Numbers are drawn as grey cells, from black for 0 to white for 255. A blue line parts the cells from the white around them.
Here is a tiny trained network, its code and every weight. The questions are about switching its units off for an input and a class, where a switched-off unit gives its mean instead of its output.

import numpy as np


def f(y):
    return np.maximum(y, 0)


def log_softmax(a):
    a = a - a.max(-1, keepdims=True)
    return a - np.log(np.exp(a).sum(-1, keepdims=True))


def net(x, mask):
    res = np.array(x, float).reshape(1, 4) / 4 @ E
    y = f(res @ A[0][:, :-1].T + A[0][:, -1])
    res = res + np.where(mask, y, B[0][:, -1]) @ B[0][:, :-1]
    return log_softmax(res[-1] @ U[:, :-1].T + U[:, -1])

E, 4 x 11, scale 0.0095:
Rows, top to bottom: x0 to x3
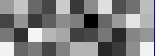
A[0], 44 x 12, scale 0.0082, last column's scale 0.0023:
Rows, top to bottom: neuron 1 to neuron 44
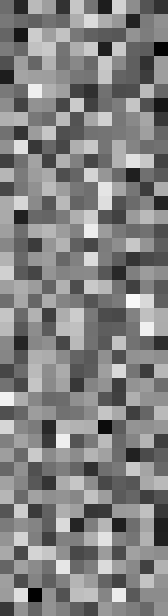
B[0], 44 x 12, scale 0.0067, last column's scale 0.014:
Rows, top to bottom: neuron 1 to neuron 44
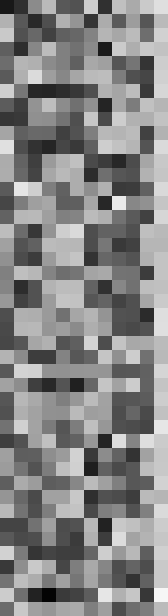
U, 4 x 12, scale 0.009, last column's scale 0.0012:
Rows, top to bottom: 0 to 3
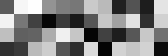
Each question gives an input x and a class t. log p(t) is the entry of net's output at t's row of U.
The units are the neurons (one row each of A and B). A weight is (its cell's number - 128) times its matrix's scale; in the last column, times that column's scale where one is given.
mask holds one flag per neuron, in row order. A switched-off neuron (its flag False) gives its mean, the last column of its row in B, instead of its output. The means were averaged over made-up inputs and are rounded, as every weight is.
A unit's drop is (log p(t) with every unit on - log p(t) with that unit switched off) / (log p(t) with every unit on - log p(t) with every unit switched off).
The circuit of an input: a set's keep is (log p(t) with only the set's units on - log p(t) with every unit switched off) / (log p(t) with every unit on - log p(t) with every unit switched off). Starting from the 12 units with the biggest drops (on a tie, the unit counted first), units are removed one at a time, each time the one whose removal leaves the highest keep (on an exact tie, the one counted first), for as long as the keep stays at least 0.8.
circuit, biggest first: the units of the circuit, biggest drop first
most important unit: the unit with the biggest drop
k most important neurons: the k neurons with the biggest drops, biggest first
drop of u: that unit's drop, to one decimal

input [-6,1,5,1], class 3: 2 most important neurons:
[neuron 1; neuron 43]
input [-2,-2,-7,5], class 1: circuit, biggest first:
[neuron 43]
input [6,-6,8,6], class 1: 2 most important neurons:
[neuron 7; neuron 28]
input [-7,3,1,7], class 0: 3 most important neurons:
[neuron 31; neuron 16; neuron 23]
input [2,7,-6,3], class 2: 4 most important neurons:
[neuron 34; neuron 22; neuron 37; neuron 12]
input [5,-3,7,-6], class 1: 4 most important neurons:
[neuron 7; neuron 40; neuron 28; neuron 26]
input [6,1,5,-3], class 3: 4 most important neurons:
[neuron 38; neuron 32; neuron 43; neuron 15]
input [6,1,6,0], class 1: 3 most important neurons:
[neuron 7; neuron 28; neuron 40]
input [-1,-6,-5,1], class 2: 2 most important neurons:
[neuron 19; neuron 13]
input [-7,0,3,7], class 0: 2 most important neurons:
[neuron 16; neuron 23]
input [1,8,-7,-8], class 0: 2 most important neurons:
[neuron 5; neuron 41]
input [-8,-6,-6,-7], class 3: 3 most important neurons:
[neuron 4; neuron 1; neuron 25]
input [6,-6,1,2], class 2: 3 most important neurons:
[neuron 13; neuron 17; neuron 33]
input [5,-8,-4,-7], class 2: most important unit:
neuron 21
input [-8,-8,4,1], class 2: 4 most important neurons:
[neuron 19; neuron 13; neuron 33; neuron 17]
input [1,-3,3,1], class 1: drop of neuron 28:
0.2
